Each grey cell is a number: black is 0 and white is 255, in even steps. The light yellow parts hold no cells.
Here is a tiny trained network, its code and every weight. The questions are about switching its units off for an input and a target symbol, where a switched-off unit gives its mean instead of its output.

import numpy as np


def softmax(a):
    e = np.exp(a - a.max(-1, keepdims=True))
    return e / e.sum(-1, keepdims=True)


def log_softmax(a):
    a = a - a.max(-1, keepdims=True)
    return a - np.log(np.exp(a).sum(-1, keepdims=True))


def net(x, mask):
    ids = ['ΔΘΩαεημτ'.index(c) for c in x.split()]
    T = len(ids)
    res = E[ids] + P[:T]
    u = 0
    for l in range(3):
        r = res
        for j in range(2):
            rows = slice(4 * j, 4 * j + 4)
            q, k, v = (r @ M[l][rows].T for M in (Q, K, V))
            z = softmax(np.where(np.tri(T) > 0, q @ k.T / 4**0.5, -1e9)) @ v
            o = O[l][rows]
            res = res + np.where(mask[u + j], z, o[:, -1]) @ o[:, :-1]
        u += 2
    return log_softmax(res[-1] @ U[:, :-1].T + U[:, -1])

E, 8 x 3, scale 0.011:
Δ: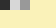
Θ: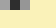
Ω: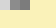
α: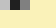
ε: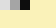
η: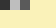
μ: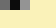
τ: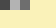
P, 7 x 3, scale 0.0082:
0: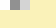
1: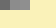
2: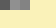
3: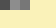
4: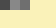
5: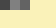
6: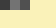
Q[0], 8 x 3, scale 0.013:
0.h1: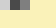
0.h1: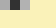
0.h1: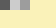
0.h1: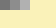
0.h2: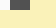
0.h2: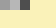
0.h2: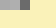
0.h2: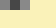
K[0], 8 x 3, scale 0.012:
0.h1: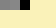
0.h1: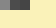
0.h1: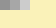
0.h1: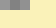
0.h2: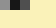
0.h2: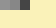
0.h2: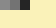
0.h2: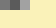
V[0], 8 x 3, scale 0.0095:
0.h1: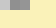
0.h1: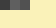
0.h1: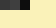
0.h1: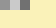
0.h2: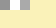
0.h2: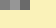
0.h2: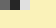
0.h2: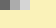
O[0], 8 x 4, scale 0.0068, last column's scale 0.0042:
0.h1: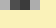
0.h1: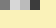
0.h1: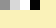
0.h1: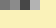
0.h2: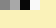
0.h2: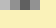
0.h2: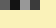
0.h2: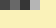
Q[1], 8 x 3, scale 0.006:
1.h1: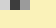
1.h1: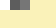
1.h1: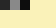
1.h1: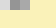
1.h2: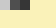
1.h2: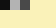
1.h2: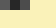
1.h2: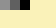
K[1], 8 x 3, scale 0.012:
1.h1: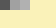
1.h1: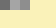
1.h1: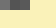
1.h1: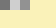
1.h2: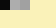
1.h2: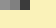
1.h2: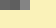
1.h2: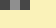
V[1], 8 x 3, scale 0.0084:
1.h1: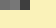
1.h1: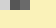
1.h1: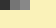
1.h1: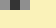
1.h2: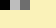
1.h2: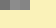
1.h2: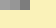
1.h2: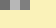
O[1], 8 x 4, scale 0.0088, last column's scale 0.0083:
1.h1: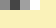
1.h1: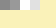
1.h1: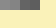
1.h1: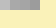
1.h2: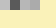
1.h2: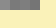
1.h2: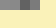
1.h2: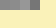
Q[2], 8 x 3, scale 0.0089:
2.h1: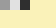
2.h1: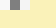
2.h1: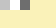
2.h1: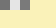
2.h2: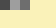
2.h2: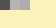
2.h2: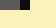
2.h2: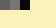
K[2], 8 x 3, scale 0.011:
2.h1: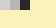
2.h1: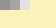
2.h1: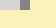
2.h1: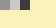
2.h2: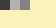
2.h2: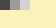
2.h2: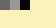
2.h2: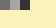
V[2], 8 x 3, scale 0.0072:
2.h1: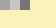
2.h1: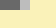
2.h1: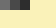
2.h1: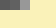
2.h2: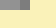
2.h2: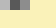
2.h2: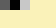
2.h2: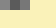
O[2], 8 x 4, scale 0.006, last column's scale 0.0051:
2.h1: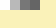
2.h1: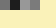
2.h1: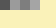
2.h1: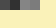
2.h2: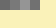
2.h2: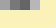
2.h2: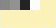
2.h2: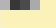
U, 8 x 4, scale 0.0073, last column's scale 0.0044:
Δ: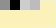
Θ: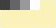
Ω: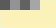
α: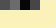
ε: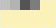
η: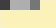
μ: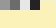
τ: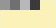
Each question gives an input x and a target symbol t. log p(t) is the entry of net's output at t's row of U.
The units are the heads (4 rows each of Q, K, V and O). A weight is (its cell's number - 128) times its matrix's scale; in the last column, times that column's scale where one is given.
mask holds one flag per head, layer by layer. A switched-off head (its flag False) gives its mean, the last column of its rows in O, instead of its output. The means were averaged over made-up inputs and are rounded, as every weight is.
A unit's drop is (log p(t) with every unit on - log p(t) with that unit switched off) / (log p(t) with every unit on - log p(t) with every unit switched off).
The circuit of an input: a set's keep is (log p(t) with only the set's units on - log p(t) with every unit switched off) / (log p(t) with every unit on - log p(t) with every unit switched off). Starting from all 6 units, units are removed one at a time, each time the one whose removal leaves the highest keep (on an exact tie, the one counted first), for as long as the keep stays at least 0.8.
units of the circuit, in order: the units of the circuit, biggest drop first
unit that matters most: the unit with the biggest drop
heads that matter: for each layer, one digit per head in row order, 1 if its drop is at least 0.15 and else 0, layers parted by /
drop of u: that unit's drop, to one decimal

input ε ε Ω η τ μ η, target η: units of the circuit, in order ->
0.h1, 1.h2, 2.h2, 1.h1
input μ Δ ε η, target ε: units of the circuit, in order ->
0.h2, 1.h1, 2.h1
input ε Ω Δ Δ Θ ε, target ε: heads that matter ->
01 / 01 / 10
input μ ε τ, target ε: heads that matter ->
01 / 10 / 10
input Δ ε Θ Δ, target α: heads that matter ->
11 / 10 / 00
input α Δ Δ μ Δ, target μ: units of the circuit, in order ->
1.h1, 1.h2, 0.h1, 0.h2
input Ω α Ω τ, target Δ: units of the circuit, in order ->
0.h1, 1.h1, 2.h1
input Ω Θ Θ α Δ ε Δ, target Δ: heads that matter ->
10 / 11 / 10
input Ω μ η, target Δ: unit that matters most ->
0.h1
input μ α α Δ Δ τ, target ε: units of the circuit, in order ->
1.h1, 0.h2, 2.h1
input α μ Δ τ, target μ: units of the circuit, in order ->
1.h1, 0.h1, 1.h2, 0.h2
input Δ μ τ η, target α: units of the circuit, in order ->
0.h1, 1.h1
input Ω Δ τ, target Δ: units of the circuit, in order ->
1.h1, 0.h1, 2.h1
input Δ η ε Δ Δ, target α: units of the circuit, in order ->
1.h1, 0.h2
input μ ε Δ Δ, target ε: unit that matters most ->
0.h2
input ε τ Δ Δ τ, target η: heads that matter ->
10 / 01 / 01
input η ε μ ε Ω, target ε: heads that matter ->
11 / 00 / 10
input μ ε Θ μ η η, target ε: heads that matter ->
01 / 10 / 10
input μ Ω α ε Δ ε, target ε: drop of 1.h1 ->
-0.1
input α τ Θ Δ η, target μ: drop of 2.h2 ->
0.1
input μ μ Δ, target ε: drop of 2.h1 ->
0.2
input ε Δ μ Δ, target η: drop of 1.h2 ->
0.7
